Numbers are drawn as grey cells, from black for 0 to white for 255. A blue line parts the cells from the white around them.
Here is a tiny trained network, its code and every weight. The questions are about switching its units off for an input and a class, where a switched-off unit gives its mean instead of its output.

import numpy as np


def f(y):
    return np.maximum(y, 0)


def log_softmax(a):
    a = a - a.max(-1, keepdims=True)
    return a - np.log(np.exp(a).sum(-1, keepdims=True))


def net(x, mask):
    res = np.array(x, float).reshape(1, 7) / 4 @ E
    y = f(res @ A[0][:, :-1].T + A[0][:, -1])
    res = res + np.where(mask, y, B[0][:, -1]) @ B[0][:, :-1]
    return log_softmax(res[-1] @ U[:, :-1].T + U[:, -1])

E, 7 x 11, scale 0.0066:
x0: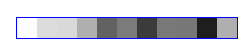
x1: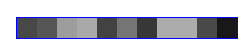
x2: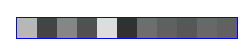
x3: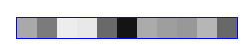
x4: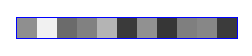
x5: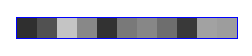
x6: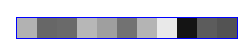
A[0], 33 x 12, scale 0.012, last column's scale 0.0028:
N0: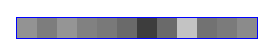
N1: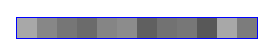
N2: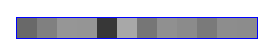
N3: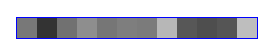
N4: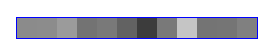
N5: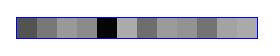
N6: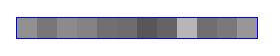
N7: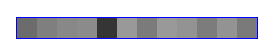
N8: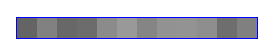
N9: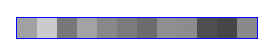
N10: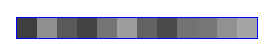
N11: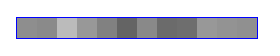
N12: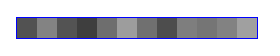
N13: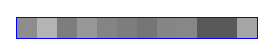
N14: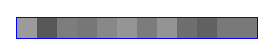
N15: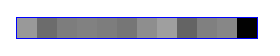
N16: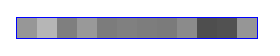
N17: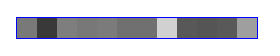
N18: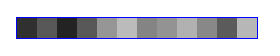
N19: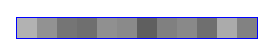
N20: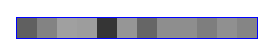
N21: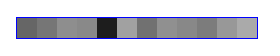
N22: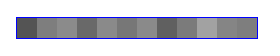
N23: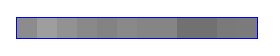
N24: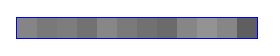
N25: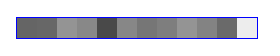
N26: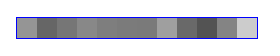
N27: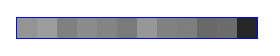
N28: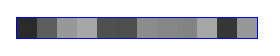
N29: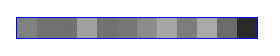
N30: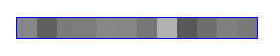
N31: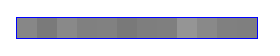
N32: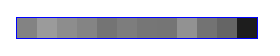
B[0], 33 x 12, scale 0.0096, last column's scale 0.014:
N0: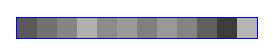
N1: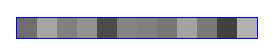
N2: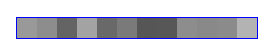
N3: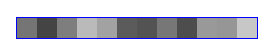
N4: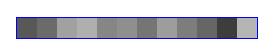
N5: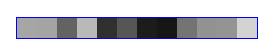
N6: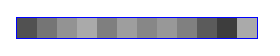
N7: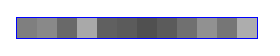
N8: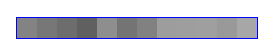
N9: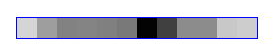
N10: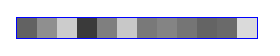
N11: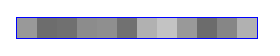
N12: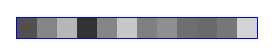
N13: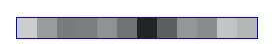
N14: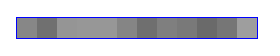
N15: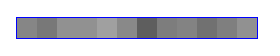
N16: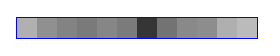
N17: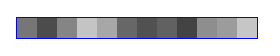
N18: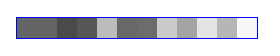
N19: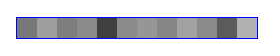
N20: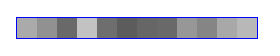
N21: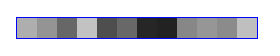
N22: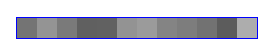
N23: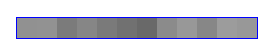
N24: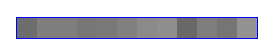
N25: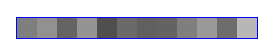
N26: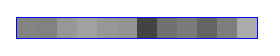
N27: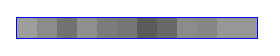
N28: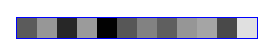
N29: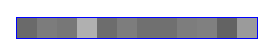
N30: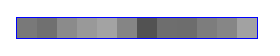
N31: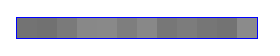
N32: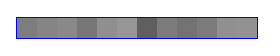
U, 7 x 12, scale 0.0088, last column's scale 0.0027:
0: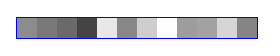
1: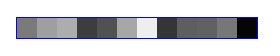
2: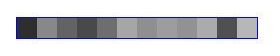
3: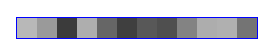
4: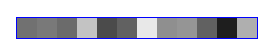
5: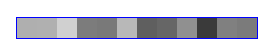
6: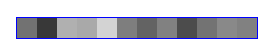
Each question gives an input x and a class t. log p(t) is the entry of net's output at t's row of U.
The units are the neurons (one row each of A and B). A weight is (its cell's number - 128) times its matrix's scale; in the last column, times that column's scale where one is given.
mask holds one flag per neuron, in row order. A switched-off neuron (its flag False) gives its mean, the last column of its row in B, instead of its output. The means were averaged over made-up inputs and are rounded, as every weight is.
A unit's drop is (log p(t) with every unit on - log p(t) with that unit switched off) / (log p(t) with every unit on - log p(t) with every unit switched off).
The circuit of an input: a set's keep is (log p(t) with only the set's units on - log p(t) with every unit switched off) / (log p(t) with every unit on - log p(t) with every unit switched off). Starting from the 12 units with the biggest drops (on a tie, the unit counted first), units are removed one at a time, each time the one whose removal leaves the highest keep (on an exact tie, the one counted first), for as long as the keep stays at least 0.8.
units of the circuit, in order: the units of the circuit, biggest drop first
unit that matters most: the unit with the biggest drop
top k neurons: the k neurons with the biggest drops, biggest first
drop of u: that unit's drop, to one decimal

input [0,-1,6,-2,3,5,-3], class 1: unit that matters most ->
N18
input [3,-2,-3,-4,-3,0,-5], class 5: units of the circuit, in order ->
[N10; N28]
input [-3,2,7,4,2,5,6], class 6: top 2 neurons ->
[N5; N17]
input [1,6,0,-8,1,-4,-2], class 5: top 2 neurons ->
[N28; N9]
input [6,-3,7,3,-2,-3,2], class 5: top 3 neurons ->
[N18; N28; N5]
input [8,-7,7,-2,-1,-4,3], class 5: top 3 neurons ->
[N18; N28; N5]
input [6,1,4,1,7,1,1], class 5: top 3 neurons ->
[N18; N28; N5]
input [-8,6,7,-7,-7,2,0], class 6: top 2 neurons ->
[N17; N3]
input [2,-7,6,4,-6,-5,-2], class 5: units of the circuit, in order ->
[N18; N28]
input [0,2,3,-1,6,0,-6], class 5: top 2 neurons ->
[N18; N28]
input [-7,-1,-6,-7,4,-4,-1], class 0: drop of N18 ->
0.2
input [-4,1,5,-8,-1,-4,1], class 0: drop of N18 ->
0.1
